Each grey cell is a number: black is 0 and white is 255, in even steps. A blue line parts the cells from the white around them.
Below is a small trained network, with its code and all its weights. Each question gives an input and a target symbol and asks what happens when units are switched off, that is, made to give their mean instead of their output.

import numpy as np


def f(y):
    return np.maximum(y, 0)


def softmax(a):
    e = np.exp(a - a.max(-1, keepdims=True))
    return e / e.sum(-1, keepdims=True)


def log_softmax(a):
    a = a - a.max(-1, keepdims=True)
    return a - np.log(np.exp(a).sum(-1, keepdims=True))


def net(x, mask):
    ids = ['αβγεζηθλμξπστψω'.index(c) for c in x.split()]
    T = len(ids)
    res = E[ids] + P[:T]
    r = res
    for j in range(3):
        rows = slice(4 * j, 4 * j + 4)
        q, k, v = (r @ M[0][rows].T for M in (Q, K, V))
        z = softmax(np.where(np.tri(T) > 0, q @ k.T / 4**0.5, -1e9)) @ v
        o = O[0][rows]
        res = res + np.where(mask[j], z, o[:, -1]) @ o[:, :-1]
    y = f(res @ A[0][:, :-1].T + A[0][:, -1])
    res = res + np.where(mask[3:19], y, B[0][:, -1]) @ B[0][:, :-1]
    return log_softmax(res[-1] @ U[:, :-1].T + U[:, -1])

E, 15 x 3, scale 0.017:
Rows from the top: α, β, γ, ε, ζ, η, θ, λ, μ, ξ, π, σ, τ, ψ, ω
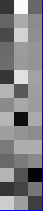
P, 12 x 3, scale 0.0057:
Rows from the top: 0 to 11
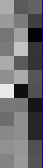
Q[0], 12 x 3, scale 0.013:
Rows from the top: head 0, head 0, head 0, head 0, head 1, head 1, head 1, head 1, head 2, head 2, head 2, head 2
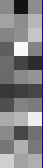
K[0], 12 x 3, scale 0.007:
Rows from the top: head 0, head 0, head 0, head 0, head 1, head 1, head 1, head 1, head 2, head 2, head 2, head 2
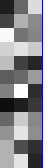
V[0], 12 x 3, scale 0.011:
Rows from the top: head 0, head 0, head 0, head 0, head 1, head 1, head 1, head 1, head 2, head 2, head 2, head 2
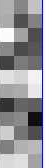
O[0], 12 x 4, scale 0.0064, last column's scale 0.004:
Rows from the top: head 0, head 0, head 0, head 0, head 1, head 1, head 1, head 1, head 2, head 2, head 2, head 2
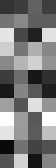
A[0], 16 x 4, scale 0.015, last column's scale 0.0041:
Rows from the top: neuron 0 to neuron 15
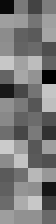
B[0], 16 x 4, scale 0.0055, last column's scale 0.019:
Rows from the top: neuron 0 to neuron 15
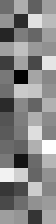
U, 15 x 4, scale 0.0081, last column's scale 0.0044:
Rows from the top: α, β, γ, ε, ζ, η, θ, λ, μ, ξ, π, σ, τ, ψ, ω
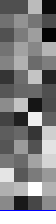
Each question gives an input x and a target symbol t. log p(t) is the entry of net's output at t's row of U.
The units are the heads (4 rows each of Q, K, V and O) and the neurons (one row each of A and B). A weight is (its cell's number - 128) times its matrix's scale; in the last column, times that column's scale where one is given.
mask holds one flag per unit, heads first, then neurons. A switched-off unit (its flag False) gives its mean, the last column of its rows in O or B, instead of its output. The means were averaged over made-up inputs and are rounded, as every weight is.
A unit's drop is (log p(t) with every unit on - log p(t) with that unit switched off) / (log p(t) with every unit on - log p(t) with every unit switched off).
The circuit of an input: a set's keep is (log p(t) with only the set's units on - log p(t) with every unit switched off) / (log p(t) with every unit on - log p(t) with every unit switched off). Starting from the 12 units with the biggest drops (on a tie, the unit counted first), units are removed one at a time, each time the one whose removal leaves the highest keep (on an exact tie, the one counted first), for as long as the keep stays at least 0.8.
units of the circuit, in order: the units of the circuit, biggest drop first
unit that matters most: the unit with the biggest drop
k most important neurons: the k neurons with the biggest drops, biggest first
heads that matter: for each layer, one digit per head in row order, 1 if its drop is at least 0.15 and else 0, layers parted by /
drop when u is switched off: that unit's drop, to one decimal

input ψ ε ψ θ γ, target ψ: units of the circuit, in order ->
head 1
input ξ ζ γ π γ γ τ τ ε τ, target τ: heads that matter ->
011
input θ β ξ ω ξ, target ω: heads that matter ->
111
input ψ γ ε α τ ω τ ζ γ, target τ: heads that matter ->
101
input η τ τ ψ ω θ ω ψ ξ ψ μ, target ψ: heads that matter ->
100
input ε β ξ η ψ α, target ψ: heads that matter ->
011
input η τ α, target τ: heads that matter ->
001
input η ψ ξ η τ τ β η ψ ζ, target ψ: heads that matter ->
011
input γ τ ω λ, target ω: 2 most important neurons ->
neuron 11; neuron 1
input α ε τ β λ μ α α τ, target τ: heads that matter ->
010
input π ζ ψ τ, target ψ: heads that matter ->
110
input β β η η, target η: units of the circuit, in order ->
head 0; head 2; neuron 13
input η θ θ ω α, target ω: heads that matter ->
100
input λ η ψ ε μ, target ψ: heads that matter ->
101
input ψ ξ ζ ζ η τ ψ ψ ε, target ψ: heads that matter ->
011
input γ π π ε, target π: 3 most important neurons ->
neuron 0; neuron 1; neuron 10
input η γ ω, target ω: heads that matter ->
001
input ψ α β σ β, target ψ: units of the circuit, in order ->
head 1; head 0
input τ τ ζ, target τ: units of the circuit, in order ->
head 2
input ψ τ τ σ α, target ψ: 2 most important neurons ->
neuron 10; neuron 1
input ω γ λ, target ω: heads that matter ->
101
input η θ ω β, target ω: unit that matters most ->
head 0
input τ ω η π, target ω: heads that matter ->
101
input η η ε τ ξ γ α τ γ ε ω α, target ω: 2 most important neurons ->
neuron 11; neuron 1
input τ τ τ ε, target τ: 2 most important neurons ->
neuron 15; neuron 1
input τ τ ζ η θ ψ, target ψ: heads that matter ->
010
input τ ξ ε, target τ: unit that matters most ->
head 2
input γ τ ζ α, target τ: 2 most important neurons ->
neuron 1; neuron 11
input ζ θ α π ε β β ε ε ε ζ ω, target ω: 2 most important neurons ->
neuron 11; neuron 4
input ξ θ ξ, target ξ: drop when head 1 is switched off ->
0.7
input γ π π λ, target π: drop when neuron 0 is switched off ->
0.2
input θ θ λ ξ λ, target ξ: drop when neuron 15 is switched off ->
0.0
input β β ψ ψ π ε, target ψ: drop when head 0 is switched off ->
0.1
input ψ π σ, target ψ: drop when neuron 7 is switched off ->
0.1
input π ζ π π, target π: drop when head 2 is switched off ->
0.4
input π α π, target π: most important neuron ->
neuron 0
